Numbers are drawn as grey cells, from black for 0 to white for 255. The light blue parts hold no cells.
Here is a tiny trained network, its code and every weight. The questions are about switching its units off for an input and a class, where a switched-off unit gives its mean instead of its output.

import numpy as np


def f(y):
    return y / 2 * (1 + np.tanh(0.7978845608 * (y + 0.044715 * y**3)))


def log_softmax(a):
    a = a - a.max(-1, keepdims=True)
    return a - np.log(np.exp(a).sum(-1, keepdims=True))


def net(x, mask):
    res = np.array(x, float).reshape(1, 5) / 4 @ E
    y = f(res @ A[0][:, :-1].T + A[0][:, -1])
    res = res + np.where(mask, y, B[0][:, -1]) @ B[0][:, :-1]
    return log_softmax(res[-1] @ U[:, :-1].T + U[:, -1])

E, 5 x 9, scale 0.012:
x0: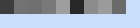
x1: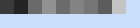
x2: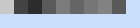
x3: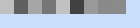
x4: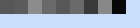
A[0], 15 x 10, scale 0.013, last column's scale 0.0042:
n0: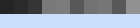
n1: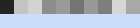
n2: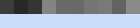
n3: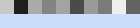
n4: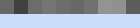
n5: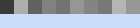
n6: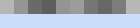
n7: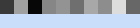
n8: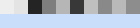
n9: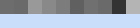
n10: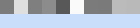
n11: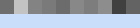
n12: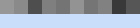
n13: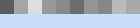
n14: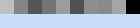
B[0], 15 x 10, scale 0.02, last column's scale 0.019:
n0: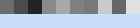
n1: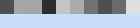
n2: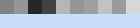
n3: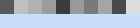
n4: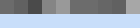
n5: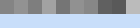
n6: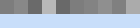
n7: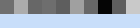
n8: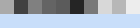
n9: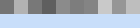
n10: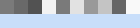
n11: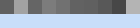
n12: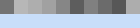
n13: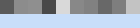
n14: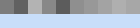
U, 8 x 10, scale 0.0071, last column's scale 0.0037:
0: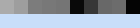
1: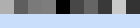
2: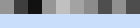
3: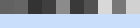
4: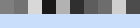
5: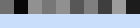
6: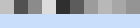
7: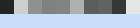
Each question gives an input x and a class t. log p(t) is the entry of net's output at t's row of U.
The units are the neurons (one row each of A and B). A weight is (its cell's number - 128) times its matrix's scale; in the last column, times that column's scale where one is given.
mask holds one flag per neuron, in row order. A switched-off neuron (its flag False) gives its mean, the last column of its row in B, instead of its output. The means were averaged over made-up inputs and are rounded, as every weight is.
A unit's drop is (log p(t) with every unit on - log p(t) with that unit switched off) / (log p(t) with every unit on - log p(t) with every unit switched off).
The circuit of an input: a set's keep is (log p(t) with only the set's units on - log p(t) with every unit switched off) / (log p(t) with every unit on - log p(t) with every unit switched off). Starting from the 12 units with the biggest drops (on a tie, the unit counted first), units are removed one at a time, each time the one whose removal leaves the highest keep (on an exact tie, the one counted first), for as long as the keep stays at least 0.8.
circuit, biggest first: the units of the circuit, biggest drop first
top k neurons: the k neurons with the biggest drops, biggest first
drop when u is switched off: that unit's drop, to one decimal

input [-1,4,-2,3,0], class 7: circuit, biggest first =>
n8
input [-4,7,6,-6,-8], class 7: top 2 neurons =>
n7, n3
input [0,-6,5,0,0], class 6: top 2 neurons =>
n1, n2
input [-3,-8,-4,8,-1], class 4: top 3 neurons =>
n0, n10, n13
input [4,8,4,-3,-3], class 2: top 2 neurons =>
n7, n8
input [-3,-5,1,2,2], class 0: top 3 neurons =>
n10, n0, n2
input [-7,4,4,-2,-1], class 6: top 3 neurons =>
n1, n13, n7
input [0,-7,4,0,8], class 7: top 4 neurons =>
n8, n12, n11, n2
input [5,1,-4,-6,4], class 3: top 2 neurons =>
n0, n2
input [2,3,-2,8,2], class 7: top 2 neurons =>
n8, n3
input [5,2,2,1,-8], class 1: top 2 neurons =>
n8, n7
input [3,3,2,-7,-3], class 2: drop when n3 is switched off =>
0.2
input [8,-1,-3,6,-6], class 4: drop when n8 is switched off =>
0.8
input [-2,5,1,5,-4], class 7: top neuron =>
n3
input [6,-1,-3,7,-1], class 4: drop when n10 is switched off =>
0.1
